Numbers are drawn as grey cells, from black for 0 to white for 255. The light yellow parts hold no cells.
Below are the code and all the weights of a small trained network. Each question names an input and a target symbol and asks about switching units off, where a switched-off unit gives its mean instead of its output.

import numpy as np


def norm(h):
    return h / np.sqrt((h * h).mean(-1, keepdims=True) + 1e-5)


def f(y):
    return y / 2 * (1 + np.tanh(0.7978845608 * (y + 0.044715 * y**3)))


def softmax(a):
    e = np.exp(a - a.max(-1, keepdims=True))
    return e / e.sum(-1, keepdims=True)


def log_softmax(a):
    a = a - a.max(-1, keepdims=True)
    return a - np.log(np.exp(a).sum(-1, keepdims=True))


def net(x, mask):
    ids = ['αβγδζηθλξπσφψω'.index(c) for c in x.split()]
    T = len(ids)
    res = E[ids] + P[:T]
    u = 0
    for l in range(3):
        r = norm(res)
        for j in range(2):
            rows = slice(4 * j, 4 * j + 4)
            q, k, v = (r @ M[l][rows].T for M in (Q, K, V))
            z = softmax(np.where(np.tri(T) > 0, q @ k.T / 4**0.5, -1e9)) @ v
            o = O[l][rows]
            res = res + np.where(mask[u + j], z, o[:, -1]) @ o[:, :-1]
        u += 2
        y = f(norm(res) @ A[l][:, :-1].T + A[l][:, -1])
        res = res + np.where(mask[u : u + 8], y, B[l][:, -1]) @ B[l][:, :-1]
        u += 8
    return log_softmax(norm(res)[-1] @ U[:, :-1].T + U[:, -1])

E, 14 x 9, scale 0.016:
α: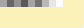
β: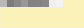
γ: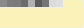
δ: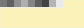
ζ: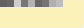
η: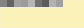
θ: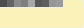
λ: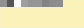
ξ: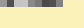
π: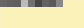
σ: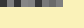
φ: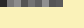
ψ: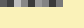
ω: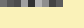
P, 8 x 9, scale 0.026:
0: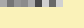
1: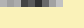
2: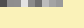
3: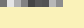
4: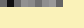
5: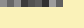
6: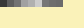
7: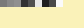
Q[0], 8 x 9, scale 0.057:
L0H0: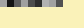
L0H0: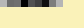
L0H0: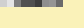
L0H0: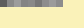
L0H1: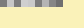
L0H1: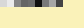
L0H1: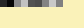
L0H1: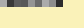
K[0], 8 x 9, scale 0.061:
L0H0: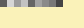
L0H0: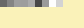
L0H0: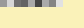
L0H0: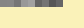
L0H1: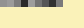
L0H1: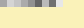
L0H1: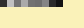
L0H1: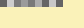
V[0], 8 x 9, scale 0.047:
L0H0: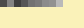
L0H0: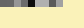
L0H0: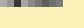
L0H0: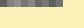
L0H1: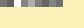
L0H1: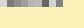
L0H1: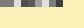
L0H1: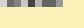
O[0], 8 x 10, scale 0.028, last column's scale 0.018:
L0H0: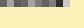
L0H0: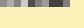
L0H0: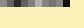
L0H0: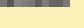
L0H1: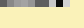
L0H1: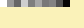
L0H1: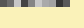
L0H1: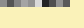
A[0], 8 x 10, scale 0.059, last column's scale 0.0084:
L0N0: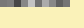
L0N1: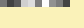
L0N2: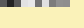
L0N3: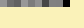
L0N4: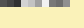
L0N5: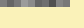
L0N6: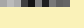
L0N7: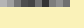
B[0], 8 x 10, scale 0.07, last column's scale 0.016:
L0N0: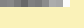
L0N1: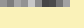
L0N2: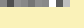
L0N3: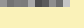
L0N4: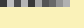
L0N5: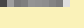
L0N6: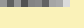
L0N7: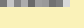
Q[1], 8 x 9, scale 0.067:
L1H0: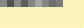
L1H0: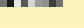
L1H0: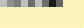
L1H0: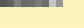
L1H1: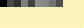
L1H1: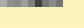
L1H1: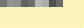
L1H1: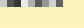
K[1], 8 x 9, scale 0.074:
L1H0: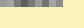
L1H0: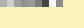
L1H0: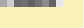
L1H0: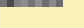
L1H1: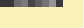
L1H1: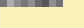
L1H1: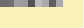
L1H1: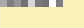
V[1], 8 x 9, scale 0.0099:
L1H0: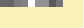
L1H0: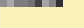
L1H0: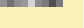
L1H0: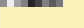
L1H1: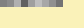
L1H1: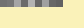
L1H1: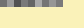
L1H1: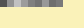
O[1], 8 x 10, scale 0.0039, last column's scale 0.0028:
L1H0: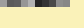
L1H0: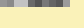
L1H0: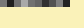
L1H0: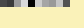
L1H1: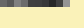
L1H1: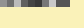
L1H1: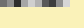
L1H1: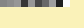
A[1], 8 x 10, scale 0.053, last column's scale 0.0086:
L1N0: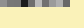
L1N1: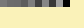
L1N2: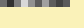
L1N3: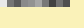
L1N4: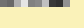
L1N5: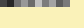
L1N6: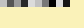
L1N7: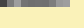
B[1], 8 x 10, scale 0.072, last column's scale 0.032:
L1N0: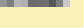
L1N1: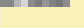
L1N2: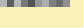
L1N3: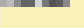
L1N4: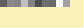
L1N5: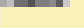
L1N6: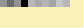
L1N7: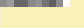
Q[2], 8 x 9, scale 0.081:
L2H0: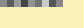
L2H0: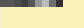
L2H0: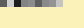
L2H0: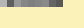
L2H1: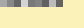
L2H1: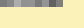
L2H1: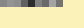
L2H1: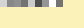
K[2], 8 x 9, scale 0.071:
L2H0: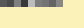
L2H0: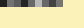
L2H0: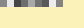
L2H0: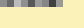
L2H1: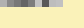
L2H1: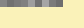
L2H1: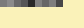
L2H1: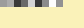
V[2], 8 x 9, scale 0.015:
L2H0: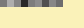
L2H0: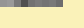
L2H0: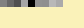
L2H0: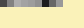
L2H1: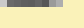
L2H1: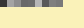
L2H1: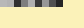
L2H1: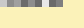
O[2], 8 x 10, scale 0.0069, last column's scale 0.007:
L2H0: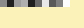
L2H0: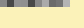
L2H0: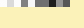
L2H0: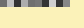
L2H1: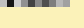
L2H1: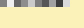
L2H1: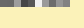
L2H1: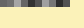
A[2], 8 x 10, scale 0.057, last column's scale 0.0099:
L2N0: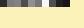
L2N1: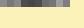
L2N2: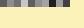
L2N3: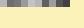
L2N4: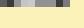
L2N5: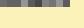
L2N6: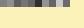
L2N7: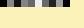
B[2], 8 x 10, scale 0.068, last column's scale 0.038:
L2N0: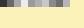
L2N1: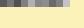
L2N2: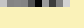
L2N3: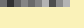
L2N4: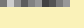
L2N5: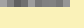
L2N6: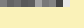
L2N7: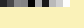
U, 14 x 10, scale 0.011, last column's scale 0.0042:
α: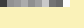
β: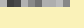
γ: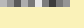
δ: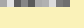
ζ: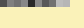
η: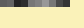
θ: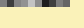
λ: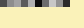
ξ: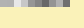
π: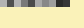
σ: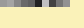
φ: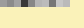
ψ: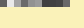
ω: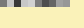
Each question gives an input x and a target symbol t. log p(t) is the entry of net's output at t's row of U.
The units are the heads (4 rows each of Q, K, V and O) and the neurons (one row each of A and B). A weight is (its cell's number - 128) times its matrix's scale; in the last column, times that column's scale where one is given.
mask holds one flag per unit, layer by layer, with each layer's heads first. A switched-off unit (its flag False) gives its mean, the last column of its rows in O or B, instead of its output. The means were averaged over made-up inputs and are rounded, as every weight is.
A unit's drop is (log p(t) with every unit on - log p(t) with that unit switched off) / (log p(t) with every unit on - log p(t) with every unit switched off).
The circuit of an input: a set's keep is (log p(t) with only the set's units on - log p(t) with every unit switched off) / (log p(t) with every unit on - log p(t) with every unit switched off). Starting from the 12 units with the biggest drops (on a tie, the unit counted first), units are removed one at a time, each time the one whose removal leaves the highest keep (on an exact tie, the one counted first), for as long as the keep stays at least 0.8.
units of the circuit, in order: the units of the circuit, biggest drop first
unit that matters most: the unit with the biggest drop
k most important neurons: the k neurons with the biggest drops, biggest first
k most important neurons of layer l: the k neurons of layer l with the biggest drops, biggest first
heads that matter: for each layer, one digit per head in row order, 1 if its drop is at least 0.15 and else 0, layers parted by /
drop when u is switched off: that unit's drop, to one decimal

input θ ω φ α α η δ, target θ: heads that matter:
01 / 00 / 00
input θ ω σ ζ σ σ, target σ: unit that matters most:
L1N1
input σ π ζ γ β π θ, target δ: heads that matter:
00 / 00 / 00
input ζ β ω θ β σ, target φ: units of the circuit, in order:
[L0H1; L1N6]
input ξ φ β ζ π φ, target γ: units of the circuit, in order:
[L0H1; L2N7]
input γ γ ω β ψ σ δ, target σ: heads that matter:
10 / 00 / 00
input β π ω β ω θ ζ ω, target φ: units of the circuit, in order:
[L1N6; L0H1]
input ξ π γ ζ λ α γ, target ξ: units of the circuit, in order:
[L0H0; L0H1; L1N4; L2N7]
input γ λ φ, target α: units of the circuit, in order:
[L0H1; L2N0]
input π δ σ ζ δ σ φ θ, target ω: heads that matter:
01 / 00 / 00
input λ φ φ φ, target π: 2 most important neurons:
[L0N6; L2N7]
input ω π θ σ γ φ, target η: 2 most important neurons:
[L2N6; L2N7]
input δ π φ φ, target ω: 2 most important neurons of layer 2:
[L2N7; L2N2]
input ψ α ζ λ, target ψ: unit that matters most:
L0H1
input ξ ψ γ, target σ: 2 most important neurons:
[L1N4; L2N7]
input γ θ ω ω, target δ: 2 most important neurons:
[L0N7; L2N7]
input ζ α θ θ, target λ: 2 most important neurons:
[L2N7; L2N6]
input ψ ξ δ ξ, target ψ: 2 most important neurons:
[L2N7; L2N2]
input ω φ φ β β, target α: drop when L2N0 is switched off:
0.2
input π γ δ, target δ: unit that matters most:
L0N2
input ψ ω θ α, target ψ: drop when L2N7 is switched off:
0.2
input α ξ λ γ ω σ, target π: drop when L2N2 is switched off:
0.1
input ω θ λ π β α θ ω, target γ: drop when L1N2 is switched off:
0.0
